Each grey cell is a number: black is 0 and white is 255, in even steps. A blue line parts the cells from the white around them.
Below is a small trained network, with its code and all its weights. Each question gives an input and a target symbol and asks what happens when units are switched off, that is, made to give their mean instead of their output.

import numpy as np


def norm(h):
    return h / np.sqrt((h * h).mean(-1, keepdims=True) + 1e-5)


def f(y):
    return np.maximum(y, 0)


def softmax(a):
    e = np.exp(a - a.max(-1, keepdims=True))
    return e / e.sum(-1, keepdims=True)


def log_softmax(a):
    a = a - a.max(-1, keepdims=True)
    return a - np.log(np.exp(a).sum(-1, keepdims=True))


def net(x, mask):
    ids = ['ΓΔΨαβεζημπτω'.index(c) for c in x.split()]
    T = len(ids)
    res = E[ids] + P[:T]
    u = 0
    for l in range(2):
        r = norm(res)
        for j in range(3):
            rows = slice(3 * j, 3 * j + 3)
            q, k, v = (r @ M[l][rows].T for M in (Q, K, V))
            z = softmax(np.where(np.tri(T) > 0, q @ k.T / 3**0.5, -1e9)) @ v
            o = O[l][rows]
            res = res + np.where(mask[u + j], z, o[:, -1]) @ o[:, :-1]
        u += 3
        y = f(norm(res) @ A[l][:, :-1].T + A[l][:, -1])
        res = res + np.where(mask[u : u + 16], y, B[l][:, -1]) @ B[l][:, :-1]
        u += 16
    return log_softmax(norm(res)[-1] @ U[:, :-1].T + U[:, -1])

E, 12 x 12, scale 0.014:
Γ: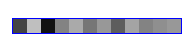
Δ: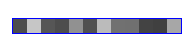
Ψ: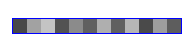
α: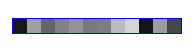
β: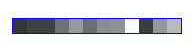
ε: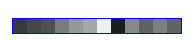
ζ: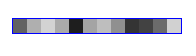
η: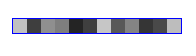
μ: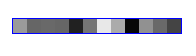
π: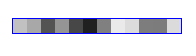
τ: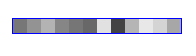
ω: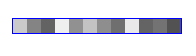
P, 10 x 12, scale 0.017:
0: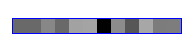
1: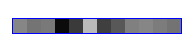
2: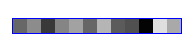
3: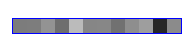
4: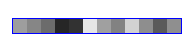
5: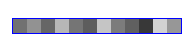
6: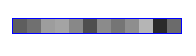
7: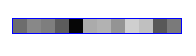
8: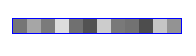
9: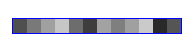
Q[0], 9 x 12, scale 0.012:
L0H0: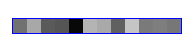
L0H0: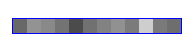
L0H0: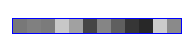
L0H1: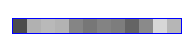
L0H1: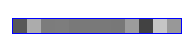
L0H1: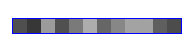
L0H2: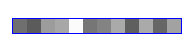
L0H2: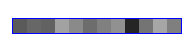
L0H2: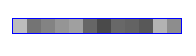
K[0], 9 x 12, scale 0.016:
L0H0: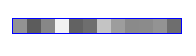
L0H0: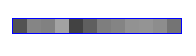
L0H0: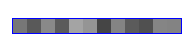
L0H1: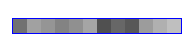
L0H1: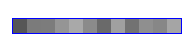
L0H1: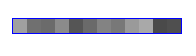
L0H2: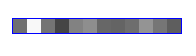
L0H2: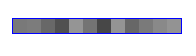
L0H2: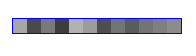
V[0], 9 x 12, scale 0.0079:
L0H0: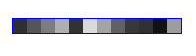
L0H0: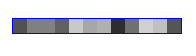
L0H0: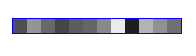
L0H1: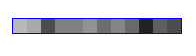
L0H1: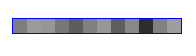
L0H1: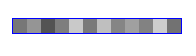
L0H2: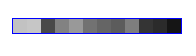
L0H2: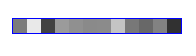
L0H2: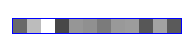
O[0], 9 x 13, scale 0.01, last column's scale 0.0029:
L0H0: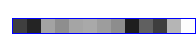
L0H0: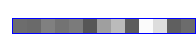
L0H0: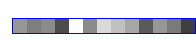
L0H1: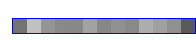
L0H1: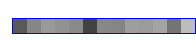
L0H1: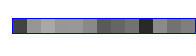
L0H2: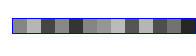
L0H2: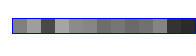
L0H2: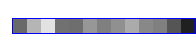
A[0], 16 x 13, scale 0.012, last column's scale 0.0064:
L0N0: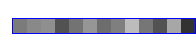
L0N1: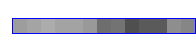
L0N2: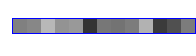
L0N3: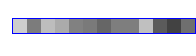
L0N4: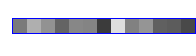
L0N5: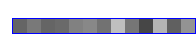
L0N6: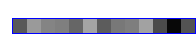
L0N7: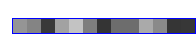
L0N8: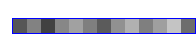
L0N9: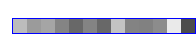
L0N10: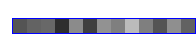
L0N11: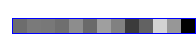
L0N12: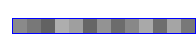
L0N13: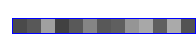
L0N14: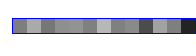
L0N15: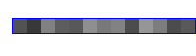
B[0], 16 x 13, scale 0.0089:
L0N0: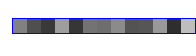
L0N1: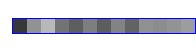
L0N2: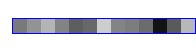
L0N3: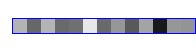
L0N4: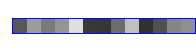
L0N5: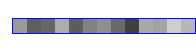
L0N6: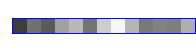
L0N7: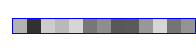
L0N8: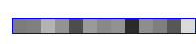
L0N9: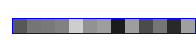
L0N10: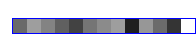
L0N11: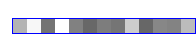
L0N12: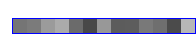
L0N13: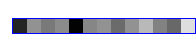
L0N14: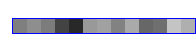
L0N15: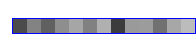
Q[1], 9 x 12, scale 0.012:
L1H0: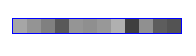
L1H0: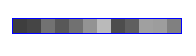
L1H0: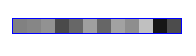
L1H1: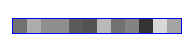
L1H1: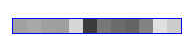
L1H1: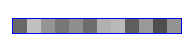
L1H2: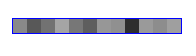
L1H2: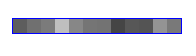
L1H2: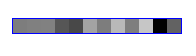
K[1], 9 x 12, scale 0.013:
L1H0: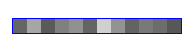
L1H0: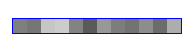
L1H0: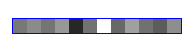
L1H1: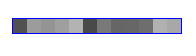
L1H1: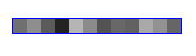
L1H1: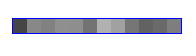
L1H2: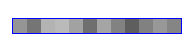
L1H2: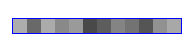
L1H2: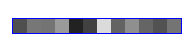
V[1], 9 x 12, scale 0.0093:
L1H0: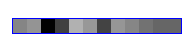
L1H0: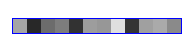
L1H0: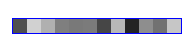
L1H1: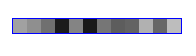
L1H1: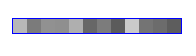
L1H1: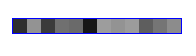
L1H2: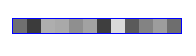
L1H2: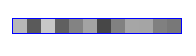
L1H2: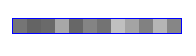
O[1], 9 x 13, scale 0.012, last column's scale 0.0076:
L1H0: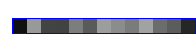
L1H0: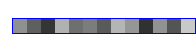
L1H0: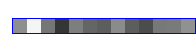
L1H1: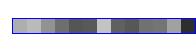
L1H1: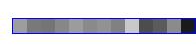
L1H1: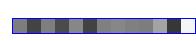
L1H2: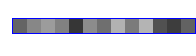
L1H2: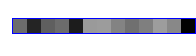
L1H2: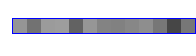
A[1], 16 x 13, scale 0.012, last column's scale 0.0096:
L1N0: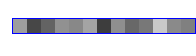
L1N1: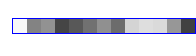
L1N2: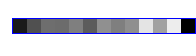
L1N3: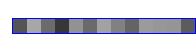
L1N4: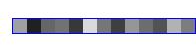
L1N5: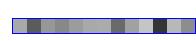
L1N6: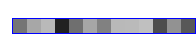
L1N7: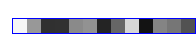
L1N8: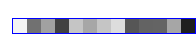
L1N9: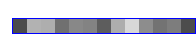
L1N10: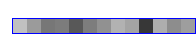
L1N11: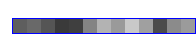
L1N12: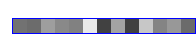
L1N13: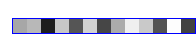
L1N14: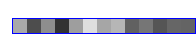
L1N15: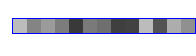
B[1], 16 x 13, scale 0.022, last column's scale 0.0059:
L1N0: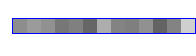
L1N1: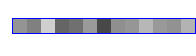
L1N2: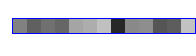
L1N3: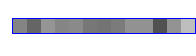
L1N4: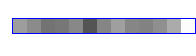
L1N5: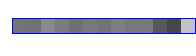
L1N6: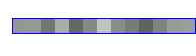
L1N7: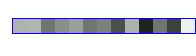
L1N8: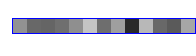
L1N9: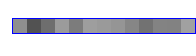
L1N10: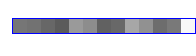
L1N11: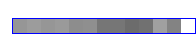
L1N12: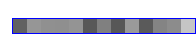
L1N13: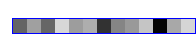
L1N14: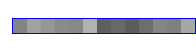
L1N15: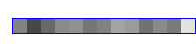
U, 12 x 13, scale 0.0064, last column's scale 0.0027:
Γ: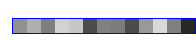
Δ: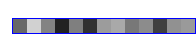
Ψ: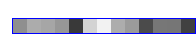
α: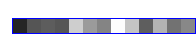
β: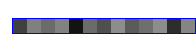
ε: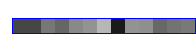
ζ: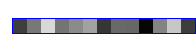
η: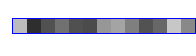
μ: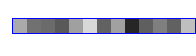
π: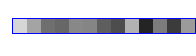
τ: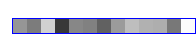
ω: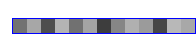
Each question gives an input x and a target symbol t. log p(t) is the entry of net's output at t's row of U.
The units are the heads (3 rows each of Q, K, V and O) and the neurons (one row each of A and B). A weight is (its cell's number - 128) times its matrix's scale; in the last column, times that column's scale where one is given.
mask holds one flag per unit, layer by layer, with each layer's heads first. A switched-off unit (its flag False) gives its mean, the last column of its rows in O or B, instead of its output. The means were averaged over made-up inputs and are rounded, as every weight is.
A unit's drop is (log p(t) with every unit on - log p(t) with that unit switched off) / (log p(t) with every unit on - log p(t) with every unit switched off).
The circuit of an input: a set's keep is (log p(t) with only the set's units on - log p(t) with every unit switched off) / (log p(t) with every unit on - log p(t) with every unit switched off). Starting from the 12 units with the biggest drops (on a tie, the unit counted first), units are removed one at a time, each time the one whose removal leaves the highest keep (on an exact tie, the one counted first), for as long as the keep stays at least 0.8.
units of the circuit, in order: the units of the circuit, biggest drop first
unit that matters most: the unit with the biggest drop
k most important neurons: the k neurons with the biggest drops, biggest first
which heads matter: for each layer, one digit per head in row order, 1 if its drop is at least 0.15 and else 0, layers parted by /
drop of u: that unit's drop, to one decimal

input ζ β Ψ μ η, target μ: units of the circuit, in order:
L0H0, L1N8
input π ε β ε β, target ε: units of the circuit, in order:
L0H0, L1N2
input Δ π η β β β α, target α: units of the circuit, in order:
L0H2, L0N6, L1H1
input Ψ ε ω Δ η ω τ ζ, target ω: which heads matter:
000 / 000
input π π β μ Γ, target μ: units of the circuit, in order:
L0H0, L1N8
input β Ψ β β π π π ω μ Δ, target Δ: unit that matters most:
L0H2
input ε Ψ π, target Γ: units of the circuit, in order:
L0H0, L0N11
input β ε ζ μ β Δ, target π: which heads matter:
000 / 100
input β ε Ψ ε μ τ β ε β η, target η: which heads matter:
000 / 100
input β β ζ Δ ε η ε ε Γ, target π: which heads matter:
000 / 100
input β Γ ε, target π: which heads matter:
000 / 000
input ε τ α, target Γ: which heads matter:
100 / 000
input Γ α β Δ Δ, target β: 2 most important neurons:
L0N13, L0N0
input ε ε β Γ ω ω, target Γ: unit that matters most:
L0H0
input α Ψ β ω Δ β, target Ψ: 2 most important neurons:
L0N4, L0N14
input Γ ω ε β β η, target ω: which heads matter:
000 / 010
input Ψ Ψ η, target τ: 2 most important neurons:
L1N1, L0N4
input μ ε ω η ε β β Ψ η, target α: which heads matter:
110 / 000
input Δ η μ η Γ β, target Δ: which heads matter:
000 / 100
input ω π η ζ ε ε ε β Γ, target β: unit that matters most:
L1H2
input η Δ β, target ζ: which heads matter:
110 / 000
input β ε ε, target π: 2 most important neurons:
L0N13, L1N7
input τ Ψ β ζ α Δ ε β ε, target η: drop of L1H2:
0.1
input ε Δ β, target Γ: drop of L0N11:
0.2
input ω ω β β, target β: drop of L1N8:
0.0
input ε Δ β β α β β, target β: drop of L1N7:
0.1
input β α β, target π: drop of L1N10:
0.1
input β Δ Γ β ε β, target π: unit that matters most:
L0N13
